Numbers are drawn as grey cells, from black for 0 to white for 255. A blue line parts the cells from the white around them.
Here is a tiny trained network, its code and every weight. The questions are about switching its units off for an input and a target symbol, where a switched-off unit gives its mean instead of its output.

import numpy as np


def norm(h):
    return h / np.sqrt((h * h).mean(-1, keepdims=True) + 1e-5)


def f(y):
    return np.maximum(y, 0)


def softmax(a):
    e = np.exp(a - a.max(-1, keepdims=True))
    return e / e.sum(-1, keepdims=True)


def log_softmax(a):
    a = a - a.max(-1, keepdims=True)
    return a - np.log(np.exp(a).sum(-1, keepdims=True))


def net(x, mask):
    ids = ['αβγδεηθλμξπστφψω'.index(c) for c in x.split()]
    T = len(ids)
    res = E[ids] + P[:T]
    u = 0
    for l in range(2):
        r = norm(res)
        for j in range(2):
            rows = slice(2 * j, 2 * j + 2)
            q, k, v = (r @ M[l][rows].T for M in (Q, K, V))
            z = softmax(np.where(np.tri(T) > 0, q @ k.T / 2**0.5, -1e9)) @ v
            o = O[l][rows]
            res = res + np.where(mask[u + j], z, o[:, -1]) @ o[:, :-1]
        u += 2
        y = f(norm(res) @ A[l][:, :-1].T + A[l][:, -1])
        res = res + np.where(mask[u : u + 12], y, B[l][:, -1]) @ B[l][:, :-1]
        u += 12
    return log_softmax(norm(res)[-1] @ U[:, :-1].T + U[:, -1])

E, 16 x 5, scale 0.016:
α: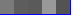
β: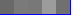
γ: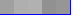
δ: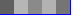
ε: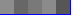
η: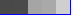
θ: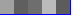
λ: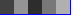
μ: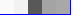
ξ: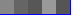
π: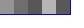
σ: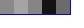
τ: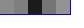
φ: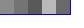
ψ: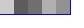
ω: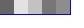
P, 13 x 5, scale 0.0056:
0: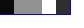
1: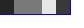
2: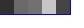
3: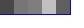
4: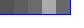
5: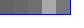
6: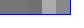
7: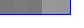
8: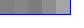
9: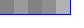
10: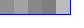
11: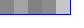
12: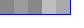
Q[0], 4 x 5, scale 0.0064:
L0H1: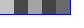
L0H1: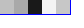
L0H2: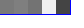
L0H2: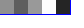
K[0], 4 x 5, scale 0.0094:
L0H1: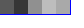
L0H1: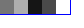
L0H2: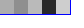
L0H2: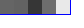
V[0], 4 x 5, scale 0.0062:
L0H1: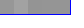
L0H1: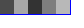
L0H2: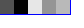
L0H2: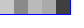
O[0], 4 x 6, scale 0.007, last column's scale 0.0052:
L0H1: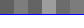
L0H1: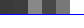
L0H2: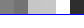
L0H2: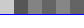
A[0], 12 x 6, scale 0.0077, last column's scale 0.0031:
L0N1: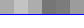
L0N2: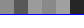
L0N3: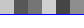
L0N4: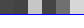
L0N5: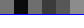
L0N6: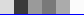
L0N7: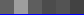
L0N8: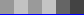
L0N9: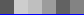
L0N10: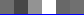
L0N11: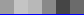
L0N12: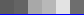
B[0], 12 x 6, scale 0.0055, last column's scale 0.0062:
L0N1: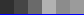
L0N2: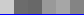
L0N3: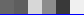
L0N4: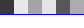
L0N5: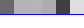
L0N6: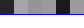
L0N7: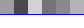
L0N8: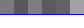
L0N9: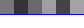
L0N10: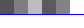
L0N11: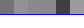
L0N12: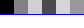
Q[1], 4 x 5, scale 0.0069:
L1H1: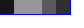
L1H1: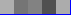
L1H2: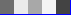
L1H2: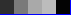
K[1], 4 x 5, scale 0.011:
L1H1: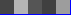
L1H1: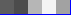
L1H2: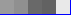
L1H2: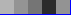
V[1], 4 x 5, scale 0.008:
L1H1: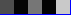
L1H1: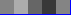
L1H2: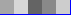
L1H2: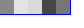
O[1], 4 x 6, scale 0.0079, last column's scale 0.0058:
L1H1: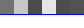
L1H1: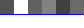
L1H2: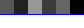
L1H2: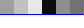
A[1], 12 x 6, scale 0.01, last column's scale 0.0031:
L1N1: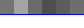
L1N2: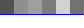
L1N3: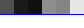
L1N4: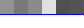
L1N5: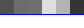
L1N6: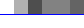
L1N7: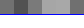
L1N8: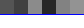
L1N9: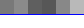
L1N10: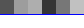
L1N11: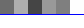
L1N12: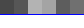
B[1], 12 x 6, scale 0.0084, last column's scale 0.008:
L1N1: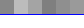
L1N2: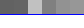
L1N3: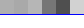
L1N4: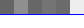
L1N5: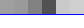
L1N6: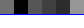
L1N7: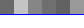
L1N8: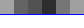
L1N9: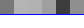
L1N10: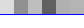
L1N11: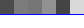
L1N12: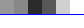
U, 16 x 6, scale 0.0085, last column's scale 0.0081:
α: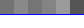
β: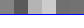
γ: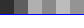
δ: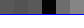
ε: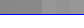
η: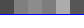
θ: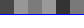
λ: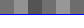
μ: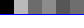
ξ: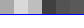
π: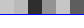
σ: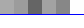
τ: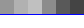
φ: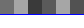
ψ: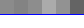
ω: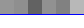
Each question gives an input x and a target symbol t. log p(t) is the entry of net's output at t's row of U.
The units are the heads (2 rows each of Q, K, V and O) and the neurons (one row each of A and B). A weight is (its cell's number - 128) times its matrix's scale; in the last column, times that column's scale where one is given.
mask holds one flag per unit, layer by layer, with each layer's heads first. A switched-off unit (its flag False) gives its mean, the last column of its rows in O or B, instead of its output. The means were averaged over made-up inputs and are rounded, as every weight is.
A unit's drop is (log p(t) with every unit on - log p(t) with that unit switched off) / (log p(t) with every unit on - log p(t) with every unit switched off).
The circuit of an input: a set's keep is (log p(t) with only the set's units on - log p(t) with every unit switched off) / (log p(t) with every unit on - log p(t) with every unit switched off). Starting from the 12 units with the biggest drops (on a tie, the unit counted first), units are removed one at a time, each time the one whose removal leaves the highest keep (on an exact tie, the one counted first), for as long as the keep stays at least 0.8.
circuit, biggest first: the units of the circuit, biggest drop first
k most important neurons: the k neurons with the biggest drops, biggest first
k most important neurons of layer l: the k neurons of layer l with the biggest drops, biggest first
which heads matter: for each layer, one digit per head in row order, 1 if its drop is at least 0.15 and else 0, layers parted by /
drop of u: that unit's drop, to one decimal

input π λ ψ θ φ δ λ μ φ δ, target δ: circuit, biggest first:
L1H2, L1N8
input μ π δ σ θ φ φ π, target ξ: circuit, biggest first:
L1H2
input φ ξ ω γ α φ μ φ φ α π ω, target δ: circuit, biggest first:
L0N9, L1H2, L1N8
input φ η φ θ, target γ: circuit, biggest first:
L0H2, L0N12
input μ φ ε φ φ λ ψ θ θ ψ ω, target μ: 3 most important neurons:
L0N1, L0N9, L0N3
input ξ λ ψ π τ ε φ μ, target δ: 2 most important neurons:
L1N6, L0N5
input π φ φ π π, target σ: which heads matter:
00 / 11
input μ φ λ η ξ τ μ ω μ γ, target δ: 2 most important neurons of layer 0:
L0N5, L0N1
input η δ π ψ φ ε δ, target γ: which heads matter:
01 / 00
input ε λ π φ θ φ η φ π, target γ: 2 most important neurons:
L0N12, L1N2
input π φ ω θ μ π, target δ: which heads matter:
00 / 10
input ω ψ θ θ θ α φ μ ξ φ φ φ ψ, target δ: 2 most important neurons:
L0N6, L1N8
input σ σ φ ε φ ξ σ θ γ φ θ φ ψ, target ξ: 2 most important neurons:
L0N6, L0N3
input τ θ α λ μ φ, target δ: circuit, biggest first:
L1H2
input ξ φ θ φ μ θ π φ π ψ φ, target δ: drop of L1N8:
0.2
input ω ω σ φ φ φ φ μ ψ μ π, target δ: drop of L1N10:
-0.1
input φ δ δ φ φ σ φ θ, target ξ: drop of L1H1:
0.0
